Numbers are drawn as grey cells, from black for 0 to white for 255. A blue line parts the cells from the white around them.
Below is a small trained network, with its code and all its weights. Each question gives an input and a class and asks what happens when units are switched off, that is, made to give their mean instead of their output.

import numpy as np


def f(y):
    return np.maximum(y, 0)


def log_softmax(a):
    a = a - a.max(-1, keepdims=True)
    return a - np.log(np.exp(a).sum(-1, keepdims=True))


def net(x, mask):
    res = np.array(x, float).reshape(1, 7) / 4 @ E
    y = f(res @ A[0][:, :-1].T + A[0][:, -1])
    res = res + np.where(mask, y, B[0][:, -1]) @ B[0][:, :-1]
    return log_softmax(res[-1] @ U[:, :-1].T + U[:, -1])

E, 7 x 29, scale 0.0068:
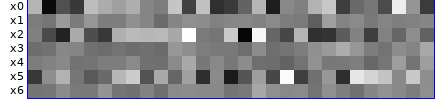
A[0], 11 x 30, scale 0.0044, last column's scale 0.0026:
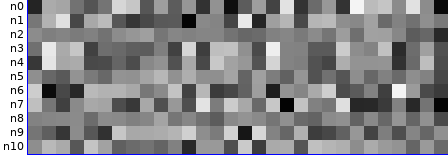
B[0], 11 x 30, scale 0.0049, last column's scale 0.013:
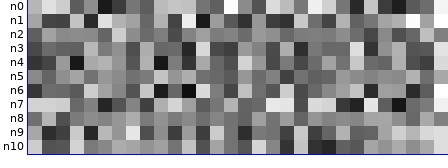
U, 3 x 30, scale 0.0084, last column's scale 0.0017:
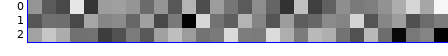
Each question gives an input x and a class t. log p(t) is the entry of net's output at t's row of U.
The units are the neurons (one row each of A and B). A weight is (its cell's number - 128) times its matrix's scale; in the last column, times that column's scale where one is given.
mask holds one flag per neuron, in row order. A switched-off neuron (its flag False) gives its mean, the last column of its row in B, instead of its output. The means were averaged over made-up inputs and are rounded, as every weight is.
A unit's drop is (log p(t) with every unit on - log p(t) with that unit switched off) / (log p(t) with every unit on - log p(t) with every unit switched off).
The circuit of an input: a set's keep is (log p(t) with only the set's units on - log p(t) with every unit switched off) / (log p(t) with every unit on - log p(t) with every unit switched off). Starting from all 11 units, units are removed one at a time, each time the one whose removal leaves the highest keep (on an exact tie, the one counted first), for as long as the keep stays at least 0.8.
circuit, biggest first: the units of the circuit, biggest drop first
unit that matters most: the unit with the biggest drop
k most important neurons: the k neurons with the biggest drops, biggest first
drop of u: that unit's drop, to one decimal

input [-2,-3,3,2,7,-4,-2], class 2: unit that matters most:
n1
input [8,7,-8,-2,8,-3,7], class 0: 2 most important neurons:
[n1, n10]
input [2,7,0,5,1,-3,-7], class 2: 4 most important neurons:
[n3, n4, n7, n6]
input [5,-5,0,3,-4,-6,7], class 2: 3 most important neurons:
[n7, n3, n4]
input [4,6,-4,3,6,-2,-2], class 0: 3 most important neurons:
[n1, n3, n4]
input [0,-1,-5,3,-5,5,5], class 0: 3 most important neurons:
[n1, n7, n10]
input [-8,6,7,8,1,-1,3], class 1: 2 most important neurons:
[n3, n4]
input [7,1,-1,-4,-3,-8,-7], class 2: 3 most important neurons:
[n7, n3, n4]
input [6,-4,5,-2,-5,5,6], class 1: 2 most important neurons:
[n6, n1]
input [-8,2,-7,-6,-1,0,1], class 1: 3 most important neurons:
[n3, n4, n9]
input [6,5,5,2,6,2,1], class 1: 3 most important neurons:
[n6, n1, n10]
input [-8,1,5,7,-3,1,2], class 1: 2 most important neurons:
[n3, n4]
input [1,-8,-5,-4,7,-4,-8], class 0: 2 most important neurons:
[n1, n0]
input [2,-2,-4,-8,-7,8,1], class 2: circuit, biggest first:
[n0]
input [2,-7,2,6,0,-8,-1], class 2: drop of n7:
0.3
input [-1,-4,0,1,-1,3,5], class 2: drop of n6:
0.3
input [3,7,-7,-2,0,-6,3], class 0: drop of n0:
0.2
